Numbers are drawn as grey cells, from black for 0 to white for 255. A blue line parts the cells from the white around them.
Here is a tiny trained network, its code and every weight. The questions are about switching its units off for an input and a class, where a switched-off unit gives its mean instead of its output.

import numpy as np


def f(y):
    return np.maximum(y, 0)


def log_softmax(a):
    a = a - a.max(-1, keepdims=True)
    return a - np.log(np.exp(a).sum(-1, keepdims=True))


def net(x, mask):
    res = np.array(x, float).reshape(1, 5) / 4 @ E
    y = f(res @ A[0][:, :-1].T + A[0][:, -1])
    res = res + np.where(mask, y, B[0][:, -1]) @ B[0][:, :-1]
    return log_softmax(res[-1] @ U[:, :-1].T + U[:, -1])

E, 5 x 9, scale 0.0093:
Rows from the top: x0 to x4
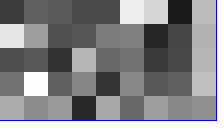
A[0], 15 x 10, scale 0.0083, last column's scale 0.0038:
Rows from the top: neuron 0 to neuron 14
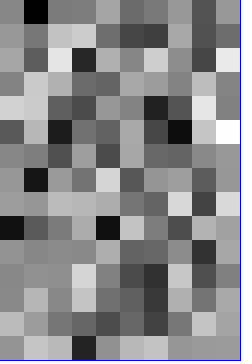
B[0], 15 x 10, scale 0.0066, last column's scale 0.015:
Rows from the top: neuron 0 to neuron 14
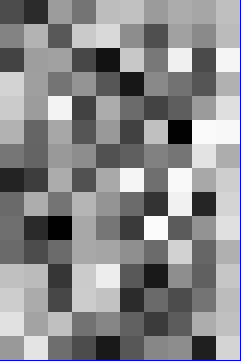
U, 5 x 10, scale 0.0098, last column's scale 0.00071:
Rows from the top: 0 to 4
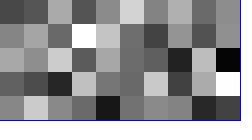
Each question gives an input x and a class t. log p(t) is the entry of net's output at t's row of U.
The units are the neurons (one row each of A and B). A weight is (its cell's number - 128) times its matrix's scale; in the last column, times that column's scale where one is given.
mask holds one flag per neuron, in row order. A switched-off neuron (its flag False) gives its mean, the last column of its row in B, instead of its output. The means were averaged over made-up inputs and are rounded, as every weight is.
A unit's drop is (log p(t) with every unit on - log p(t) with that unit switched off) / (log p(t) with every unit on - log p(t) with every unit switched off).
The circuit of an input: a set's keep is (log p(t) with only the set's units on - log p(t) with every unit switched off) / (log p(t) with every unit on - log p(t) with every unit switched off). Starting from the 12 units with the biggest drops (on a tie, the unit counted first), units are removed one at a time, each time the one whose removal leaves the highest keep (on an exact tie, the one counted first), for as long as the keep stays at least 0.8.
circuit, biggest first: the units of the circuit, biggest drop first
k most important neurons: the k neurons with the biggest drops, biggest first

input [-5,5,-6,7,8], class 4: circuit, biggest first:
(neuron 14)
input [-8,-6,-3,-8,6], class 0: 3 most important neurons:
(neuron 7; neuron 2; neuron 0)
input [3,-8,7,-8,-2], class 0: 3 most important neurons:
(neuron 7; neuron 0; neuron 5)
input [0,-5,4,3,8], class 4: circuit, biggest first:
(neuron 5; neuron 0; neuron 11)
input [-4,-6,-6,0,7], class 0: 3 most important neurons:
(neuron 7; neuron 2; neuron 10)
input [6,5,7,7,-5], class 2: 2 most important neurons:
(neuron 4; neuron 5)
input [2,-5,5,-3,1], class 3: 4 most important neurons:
(neuron 9; neuron 2; neuron 4; neuron 8)
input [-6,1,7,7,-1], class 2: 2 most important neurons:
(neuron 5; neuron 4)
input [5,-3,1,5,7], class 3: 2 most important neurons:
(neuron 9; neuron 2)
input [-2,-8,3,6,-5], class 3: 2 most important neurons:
(neuron 9; neuron 4)
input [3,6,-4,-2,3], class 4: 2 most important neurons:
(neuron 14; neuron 2)
